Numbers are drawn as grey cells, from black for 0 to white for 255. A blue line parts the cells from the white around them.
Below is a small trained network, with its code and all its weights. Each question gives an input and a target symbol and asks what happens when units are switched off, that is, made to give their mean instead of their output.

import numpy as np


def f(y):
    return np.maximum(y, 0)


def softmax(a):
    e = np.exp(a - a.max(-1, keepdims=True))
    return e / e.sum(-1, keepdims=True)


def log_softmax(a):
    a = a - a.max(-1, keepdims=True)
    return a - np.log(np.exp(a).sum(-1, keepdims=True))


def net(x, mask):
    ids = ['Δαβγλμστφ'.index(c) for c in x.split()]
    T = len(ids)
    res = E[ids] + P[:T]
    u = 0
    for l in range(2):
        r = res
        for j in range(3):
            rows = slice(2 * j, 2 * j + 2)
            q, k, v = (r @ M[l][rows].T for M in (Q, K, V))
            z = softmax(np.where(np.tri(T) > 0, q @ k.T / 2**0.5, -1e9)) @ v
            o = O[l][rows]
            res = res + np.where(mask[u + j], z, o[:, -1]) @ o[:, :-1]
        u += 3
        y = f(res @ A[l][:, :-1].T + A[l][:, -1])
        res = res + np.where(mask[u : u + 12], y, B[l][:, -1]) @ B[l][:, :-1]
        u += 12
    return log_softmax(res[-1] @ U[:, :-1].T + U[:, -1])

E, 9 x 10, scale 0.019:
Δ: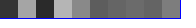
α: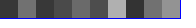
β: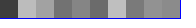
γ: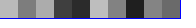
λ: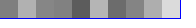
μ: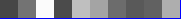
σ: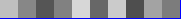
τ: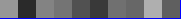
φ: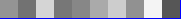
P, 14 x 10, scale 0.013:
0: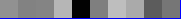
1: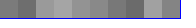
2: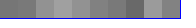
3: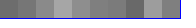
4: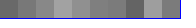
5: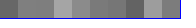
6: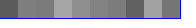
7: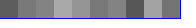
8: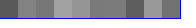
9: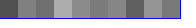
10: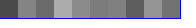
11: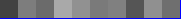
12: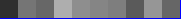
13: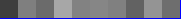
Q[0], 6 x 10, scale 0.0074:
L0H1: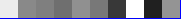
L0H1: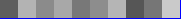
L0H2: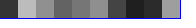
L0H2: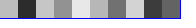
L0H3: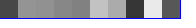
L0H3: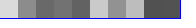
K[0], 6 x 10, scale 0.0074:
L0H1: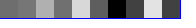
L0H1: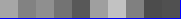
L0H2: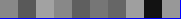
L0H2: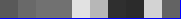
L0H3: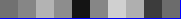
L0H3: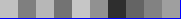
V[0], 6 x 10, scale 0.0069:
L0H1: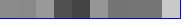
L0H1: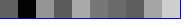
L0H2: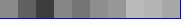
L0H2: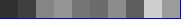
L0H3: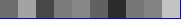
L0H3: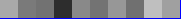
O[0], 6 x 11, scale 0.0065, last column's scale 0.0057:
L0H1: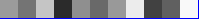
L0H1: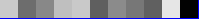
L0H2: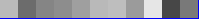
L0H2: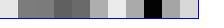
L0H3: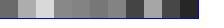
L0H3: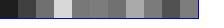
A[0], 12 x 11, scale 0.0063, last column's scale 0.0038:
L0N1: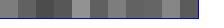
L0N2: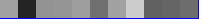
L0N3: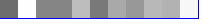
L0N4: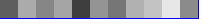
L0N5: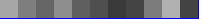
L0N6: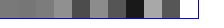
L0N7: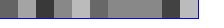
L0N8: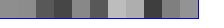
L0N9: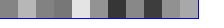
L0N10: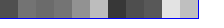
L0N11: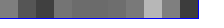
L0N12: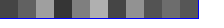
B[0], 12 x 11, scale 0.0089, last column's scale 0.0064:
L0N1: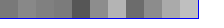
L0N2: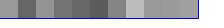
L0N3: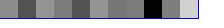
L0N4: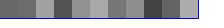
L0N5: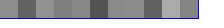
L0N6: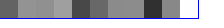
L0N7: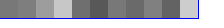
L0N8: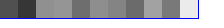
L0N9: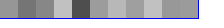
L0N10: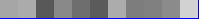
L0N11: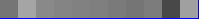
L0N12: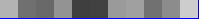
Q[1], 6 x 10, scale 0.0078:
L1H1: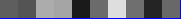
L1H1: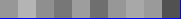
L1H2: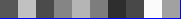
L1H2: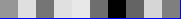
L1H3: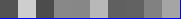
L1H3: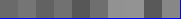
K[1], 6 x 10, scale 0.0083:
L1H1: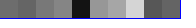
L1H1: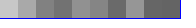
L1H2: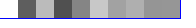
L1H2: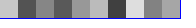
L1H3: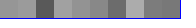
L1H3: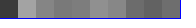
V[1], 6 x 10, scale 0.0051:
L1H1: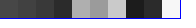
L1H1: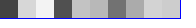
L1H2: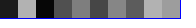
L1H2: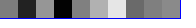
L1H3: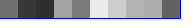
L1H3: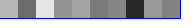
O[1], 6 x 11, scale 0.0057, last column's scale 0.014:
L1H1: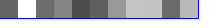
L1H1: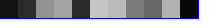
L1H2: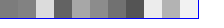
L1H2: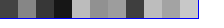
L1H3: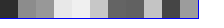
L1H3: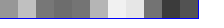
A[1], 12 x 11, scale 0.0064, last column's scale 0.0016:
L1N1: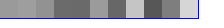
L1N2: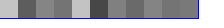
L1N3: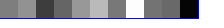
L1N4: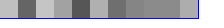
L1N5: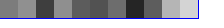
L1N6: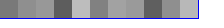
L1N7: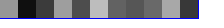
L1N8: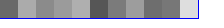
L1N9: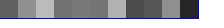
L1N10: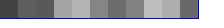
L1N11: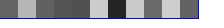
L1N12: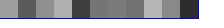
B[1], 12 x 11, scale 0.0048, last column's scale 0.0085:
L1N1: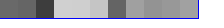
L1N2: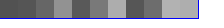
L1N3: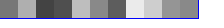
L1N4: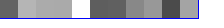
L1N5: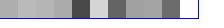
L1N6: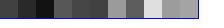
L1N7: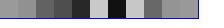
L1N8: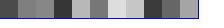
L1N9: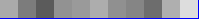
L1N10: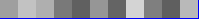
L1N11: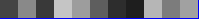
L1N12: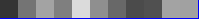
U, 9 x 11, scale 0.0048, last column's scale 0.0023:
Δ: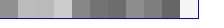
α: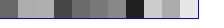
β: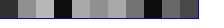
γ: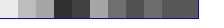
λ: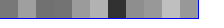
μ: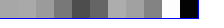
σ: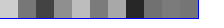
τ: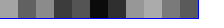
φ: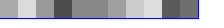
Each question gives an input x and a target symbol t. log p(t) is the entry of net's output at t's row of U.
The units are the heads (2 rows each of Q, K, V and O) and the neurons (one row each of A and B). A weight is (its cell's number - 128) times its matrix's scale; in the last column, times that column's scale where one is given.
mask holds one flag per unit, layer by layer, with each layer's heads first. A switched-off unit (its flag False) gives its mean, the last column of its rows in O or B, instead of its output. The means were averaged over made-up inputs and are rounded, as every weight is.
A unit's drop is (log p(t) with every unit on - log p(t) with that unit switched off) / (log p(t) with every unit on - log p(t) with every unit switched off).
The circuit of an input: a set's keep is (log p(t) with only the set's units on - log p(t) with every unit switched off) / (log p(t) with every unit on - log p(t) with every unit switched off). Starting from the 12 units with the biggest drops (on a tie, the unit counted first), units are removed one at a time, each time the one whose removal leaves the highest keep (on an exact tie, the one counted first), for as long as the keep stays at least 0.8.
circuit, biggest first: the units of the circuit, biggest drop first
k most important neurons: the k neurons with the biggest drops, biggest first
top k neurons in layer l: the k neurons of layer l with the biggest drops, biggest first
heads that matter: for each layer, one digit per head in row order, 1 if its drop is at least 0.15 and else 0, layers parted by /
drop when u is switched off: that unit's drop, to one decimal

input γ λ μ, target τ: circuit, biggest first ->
L0H1, L0N12, L1H1, L1N6
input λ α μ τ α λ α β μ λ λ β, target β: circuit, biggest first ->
L0N3, L1H1, L0H1
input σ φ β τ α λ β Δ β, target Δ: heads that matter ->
100 / 010
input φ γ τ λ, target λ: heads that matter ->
001 / 000
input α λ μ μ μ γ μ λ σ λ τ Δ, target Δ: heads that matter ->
000 / 010
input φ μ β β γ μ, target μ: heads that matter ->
010 / 000
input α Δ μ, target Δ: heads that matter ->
000 / 011
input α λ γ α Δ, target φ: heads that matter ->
010 / 100
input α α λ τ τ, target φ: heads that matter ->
010 / 101
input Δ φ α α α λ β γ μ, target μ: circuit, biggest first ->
L0H2, L0N12, L0N9
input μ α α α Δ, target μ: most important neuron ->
L0N5
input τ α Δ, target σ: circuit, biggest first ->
L1H1, L0H1
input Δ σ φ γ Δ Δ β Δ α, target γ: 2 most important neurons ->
L0N6, L1N5
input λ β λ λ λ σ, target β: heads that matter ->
100 / 110
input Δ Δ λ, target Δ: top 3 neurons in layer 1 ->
L1N4, L1N1, L1N11
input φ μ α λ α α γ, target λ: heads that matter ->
001 / 101
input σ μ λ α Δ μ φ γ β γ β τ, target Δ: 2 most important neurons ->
L0N7, L0N6
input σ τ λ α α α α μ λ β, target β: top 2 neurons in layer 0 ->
L0N3, L0N4
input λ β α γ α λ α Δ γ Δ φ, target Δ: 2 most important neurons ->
L0N7, L1N4
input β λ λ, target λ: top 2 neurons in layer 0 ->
L0N4, L0N3
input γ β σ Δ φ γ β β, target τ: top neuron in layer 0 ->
L0N12
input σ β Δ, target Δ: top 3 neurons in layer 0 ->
L0N7, L0N6, L0N3
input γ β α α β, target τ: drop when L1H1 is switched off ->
0.1
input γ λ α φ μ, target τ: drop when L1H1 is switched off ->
0.2
